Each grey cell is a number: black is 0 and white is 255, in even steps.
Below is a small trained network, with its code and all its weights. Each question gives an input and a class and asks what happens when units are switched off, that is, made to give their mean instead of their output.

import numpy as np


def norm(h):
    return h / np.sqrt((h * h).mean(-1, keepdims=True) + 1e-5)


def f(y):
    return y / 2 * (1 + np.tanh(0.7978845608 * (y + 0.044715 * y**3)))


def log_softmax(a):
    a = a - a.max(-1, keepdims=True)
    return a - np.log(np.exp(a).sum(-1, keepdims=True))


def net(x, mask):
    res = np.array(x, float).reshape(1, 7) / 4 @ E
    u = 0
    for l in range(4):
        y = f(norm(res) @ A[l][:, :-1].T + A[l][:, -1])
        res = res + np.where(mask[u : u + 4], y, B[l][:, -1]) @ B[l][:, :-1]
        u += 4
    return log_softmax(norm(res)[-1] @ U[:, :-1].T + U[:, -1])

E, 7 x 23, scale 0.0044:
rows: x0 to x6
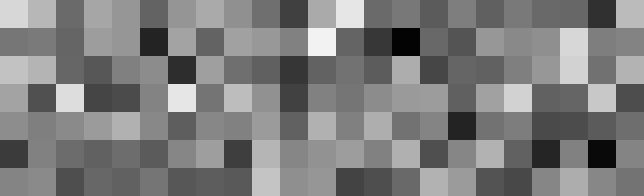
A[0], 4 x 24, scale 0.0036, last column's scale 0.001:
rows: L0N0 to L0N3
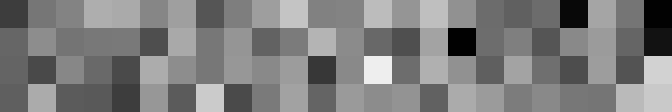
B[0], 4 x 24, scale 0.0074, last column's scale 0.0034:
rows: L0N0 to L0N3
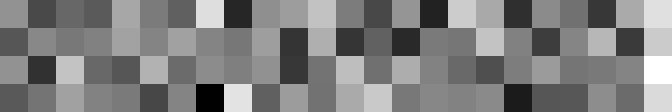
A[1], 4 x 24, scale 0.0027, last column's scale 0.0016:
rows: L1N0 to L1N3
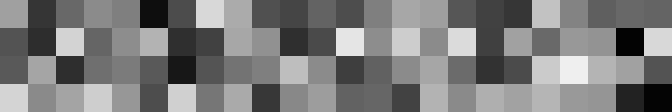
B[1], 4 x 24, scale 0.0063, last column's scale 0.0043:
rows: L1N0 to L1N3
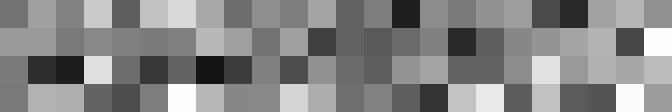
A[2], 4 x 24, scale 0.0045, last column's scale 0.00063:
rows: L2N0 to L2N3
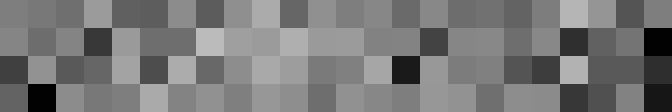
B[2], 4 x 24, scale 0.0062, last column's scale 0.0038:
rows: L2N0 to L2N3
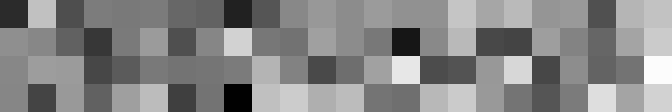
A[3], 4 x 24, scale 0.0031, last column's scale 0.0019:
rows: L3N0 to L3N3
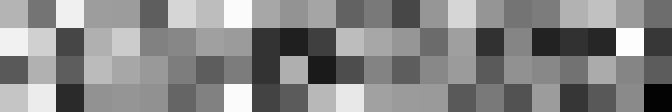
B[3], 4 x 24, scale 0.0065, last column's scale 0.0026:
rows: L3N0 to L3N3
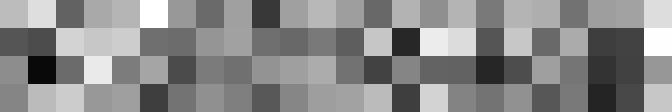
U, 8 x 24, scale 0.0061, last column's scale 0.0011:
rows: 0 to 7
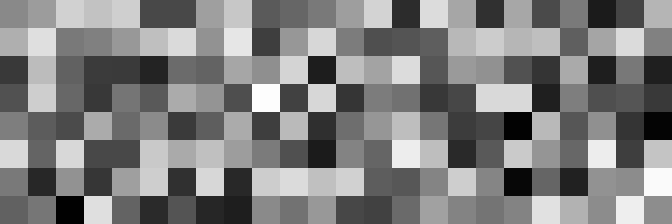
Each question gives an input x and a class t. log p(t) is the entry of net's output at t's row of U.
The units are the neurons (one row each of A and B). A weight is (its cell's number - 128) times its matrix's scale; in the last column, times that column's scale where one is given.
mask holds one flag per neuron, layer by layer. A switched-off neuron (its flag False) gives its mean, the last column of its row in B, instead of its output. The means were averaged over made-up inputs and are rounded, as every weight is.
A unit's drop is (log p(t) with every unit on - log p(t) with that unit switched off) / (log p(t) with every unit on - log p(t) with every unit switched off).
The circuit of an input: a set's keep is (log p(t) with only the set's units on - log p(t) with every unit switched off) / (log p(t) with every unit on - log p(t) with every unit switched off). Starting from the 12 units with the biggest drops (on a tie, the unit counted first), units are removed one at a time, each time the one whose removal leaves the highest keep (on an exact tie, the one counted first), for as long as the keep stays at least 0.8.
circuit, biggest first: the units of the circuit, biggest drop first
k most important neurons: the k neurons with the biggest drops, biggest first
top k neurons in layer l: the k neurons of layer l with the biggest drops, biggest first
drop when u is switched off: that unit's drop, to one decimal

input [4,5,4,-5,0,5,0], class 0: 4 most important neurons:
[L3N1 L2N3 L0N1 L1N1]
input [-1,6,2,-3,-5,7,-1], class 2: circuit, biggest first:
[L2N2 L0N3]
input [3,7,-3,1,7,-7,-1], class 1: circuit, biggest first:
[L1N3]
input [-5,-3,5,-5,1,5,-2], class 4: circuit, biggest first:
[L0N0 L1N1]
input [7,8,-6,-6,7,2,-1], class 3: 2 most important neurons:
[L0N1 L2N2]
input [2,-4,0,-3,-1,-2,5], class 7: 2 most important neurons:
[L1N2 L0N2]
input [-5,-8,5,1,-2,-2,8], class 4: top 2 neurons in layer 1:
[L1N2 L1N1]
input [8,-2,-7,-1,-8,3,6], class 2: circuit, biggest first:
[L0N3 L2N2]
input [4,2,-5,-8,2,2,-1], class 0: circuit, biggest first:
[L3N1 L2N3]
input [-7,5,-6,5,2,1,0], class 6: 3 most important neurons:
[L0N0 L0N2 L2N3]
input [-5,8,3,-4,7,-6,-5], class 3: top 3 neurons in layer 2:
[L2N2 L2N1 L2N0]
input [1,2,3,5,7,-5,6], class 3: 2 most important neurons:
[L0N1 L2N0]
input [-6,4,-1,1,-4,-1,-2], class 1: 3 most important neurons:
[L1N3 L3N0 L2N2]
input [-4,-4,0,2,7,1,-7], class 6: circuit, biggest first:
[L2N3]
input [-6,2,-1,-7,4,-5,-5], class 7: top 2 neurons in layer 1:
[L1N2 L1N3]
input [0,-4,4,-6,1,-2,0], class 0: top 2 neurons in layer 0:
[L0N3 L0N1]
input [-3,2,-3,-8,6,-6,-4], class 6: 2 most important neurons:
[L0N0 L1N1]
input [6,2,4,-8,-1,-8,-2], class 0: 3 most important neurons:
[L3N1 L3N3 L2N3]
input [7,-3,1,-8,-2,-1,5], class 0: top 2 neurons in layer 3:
[L3N1 L3N3]
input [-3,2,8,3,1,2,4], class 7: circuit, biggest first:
[L1N2]
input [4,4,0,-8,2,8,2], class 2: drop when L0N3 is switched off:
0.2
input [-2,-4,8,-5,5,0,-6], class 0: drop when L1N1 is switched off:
0.0
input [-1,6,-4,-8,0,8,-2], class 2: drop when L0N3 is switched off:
0.1
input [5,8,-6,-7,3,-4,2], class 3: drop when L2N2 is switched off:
0.5
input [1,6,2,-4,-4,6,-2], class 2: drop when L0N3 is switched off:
0.3
